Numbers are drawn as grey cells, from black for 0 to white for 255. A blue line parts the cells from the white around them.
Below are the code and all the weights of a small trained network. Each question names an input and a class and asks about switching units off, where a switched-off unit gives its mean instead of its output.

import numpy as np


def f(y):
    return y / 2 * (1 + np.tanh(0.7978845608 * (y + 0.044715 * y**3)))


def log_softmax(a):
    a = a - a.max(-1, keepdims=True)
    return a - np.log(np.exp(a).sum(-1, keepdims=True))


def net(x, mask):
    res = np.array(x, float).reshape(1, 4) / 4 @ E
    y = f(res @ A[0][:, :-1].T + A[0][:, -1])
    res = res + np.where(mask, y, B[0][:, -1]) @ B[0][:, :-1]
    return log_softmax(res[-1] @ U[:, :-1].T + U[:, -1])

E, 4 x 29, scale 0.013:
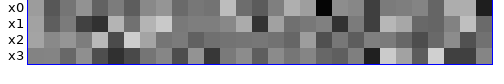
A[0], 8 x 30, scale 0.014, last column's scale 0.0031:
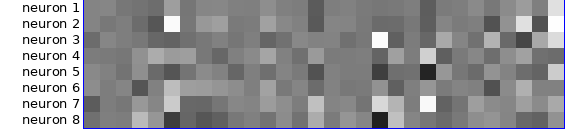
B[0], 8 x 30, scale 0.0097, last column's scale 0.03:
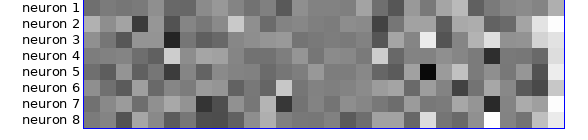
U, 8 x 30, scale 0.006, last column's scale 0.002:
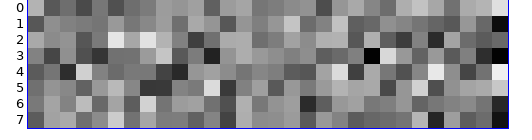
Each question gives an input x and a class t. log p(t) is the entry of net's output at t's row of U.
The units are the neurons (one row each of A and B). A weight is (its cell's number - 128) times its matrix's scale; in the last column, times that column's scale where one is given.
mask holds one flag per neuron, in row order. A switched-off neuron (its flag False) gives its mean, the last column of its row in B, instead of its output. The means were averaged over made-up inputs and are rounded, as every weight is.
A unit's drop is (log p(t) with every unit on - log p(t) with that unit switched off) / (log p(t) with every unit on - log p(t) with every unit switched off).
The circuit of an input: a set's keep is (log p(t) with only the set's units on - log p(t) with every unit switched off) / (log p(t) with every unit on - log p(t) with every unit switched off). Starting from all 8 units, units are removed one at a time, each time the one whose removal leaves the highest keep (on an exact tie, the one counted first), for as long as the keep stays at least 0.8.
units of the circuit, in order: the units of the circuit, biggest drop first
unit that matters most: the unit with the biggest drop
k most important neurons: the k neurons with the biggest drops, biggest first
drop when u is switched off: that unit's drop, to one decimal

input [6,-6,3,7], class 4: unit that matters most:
neuron 8
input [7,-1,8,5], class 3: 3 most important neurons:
neuron 5; neuron 3; neuron 2
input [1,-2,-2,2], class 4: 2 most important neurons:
neuron 2; neuron 7
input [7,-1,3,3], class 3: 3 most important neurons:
neuron 5; neuron 3; neuron 2
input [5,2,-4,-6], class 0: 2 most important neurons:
neuron 2; neuron 6
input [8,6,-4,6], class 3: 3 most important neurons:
neuron 5; neuron 3; neuron 8
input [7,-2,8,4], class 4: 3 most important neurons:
neuron 8; neuron 2; neuron 4
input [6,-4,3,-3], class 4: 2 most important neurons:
neuron 8; neuron 7
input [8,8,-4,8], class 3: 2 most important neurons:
neuron 5; neuron 3
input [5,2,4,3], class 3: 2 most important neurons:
neuron 5; neuron 3
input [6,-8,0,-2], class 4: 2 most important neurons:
neuron 8; neuron 2
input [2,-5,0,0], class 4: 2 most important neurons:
neuron 2; neuron 8
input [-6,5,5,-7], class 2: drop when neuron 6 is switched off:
0.4
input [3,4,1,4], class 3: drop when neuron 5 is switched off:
0.2
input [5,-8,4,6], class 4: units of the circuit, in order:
neuron 8
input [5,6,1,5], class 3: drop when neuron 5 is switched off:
0.6
